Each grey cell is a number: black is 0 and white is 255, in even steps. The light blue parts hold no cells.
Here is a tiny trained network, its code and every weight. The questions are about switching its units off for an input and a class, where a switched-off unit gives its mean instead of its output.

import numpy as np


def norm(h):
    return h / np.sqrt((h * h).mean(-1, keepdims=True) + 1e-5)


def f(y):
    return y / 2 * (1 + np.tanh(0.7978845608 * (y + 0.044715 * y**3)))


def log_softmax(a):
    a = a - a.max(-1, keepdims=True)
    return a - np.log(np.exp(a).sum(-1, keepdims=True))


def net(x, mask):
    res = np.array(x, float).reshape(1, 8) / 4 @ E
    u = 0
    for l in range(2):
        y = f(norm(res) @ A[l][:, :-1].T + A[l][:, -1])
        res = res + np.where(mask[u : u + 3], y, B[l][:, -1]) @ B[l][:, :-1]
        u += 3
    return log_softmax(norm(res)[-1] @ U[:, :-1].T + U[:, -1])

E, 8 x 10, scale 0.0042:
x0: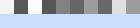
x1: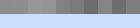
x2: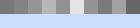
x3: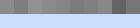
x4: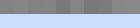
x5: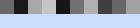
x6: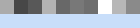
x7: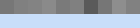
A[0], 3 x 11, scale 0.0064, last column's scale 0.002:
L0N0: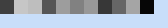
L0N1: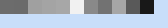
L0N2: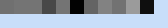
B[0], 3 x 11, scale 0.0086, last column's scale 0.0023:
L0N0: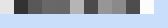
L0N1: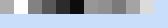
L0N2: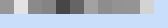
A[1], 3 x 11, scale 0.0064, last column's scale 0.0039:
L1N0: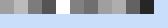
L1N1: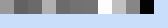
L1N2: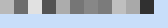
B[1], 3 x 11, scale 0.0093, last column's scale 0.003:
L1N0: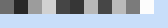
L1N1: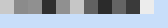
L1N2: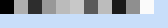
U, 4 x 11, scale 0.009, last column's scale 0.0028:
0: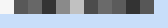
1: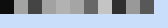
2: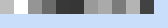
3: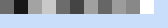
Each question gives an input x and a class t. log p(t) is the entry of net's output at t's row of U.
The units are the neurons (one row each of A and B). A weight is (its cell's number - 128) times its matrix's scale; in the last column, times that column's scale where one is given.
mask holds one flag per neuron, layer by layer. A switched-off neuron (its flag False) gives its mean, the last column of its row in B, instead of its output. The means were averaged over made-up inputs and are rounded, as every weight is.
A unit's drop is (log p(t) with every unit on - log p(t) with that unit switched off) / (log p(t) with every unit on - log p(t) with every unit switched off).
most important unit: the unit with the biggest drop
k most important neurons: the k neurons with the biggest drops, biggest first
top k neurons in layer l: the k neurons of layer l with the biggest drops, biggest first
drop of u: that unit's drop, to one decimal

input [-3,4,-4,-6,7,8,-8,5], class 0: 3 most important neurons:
(L0N0; L1N0; L0N1)
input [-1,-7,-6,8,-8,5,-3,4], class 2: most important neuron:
(L0N2)
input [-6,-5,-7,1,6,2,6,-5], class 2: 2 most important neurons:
(L0N2; L0N0)
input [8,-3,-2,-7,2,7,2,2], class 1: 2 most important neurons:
(L1N2; L1N0)
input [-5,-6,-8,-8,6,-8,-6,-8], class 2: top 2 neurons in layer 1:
(L1N2; L1N1)
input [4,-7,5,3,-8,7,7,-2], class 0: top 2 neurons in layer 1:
(L1N1; L1N0)
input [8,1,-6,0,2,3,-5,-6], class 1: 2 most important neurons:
(L1N2; L0N1)
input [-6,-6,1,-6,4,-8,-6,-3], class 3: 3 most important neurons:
(L1N0; L1N2; L1N1)
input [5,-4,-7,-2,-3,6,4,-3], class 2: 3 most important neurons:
(L0N2; L1N0; L0N0)
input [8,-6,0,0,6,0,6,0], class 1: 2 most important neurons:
(L1N2; L0N0)
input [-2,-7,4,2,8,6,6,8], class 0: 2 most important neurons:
(L1N1; L1N0)
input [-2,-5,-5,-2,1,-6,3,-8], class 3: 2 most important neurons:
(L1N0; L0N1)
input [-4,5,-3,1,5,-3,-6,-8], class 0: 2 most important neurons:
(L0N0; L1N2)
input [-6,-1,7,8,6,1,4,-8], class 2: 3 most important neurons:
(L0N1; L1N2; L0N0)
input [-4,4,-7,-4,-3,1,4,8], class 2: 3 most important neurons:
(L0N2; L1N2; L0N0)
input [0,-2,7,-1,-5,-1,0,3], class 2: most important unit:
L0N1
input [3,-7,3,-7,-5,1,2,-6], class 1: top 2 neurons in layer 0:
(L0N2; L0N0)
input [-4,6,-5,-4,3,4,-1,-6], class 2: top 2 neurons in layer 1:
(L1N2; L1N0)
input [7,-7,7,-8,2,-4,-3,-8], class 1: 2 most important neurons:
(L1N2; L0N2)
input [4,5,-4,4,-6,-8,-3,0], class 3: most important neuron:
(L1N0)
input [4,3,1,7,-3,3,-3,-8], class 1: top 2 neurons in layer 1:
(L1N2; L1N1)
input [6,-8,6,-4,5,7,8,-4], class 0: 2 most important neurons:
(L1N1; L1N0)
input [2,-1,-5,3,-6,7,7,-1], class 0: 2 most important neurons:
(L1N1; L1N0)
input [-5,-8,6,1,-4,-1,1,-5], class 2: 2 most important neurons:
(L0N1; L1N2)
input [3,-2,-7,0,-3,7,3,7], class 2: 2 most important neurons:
(L0N2; L1N0)
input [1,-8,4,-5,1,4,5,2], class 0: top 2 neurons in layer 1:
(L1N1; L1N0)
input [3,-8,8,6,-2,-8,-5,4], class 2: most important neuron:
(L0N1)
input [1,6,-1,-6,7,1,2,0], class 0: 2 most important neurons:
(L1N1; L0N1)
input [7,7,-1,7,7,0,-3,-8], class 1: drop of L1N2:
0.8
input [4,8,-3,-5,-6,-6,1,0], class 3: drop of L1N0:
1.3
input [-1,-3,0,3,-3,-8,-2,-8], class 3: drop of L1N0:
0.6
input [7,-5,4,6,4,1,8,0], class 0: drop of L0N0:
-0.1
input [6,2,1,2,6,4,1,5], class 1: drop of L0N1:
0.0
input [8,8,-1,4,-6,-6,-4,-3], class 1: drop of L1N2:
1.3
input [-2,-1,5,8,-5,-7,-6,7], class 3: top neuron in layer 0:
(L0N2)
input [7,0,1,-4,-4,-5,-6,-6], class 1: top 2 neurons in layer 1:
(L1N2; L1N1)
